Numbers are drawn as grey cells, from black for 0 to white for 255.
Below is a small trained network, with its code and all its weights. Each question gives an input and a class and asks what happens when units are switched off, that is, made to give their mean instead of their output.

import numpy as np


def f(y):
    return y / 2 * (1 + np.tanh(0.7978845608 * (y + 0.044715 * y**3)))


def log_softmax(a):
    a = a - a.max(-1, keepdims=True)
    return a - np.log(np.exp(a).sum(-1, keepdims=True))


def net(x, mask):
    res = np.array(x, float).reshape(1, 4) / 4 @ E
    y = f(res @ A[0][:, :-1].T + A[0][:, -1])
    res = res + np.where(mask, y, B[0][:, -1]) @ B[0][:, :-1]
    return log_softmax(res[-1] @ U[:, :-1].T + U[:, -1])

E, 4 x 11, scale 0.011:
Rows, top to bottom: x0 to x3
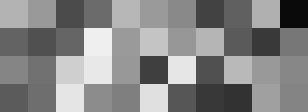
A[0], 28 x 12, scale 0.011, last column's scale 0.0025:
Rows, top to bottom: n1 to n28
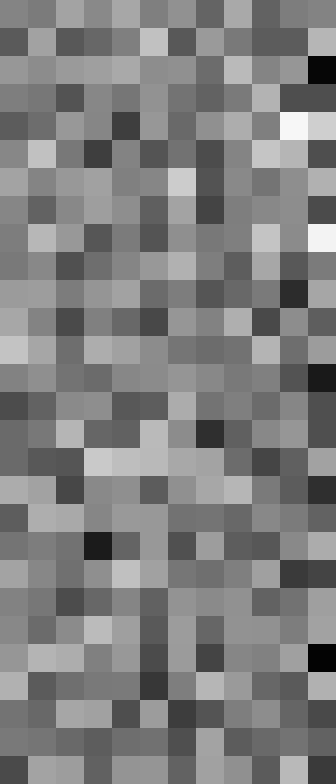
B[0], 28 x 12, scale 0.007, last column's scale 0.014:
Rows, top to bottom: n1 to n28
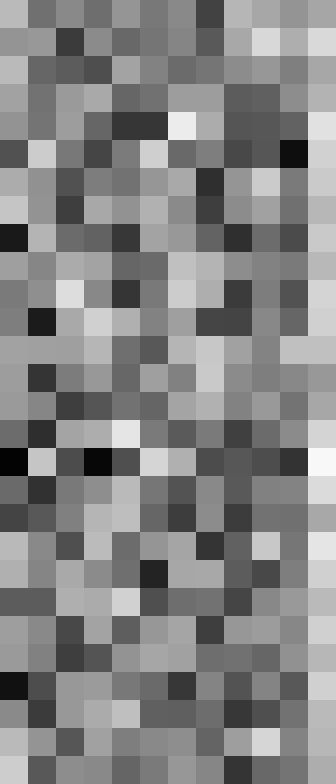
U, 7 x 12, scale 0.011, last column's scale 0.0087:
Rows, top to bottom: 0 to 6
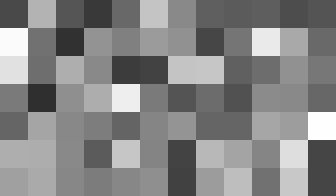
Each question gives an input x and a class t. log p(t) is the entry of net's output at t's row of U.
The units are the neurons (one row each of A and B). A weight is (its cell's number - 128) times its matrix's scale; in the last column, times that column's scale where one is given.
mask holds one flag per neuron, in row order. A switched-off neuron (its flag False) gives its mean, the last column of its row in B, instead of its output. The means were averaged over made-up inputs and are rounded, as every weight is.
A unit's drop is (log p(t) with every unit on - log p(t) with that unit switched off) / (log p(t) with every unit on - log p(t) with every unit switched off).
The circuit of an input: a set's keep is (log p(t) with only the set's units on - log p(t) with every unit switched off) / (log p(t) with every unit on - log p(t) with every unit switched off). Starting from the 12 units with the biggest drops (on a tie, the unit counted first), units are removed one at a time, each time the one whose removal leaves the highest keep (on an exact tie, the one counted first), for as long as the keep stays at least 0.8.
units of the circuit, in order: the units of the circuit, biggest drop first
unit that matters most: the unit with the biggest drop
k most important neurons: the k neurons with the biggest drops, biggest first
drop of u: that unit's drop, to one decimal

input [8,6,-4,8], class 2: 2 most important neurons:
(n21; n11)
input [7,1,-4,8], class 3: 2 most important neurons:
(n16; n19)
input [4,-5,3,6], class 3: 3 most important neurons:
(n16; n17; n26)
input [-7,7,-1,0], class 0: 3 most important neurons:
(n17; n21; n13)
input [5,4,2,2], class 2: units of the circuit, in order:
(n21; n11)
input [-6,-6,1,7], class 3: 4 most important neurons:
(n16; n17; n26; n19)
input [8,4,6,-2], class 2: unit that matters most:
n11
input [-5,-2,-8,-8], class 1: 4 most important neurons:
(n20; n27; n2; n16)
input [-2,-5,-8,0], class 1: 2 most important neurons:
(n20; n17)
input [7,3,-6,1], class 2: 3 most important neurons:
(n21; n11; n10)
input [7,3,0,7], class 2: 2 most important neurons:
(n21; n11)
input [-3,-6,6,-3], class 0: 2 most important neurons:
(n9; n6)
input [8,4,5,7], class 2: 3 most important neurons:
(n11; n21; n13)
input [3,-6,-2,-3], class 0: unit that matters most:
n6
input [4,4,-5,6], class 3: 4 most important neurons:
(n16; n26; n19; n7)
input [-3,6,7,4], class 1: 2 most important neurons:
(n7; n6)
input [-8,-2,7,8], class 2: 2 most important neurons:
(n5; n20)
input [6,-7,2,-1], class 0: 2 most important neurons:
(n6; n9)
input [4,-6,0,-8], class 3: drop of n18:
0.3
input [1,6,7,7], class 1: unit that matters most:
n7
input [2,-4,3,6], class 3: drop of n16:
0.9
